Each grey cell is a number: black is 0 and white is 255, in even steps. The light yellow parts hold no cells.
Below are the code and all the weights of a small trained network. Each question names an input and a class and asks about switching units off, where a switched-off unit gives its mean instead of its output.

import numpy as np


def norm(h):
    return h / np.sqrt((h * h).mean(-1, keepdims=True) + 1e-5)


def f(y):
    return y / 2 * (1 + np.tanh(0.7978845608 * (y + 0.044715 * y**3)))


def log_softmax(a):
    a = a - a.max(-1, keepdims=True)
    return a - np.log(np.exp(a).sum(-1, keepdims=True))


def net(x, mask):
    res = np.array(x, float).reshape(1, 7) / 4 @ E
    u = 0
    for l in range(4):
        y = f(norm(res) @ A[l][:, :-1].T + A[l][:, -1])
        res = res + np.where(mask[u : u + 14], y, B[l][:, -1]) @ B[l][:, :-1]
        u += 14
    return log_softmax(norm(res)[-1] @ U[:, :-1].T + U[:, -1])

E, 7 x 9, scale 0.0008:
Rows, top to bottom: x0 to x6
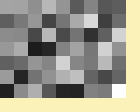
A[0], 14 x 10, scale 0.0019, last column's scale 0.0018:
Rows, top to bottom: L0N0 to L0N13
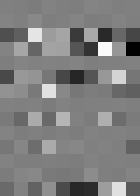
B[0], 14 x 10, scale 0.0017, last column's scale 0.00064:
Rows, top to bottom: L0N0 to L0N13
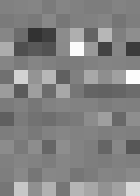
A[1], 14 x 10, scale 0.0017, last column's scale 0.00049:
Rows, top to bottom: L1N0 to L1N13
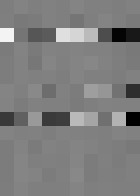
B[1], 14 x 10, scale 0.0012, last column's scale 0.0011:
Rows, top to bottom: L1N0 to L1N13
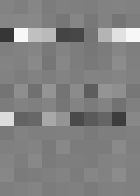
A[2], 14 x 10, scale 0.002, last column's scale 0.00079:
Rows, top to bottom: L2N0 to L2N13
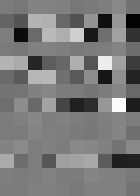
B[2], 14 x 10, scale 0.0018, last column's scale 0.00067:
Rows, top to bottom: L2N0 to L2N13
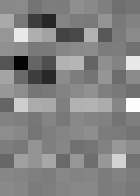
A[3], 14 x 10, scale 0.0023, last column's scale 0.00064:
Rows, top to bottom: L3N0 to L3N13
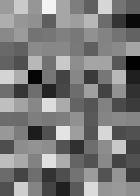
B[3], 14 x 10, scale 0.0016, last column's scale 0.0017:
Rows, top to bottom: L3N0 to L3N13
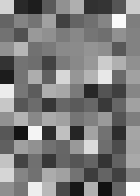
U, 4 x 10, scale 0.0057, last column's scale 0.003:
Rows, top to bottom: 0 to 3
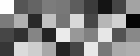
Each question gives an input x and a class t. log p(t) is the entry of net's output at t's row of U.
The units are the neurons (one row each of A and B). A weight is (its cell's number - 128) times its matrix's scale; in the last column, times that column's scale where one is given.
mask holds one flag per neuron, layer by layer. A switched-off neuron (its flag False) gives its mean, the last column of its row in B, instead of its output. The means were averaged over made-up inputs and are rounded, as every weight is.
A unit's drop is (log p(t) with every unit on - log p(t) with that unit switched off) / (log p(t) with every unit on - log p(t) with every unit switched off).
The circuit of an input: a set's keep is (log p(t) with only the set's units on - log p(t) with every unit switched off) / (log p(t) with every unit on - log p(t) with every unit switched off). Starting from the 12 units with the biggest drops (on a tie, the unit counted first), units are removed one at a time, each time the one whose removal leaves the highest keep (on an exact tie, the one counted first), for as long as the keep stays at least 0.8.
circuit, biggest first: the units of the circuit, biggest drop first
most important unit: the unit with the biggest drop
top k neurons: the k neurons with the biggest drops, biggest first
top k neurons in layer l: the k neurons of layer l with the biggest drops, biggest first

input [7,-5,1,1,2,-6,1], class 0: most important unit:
L3N0
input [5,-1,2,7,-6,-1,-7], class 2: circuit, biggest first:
(L3N5, L3N9)
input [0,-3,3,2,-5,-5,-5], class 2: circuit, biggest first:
(L2N4, L3N5)
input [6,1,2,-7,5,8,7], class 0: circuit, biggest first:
(L2N5, L2N1, L3N6)
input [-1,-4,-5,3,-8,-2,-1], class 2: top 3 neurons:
(L2N4, L2N2, L1N2)
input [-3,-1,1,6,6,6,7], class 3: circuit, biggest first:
(L2N7, L0N5)
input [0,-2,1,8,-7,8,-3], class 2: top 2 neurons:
(L3N5, L3N9)
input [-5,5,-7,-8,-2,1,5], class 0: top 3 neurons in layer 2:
(L2N7, L2N1, L2N5)
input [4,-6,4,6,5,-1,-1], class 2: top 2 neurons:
(L2N4, L3N9)
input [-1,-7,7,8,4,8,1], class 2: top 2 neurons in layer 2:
(L2N4, L2N11)
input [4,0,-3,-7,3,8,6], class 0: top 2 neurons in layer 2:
(L2N2, L2N4)
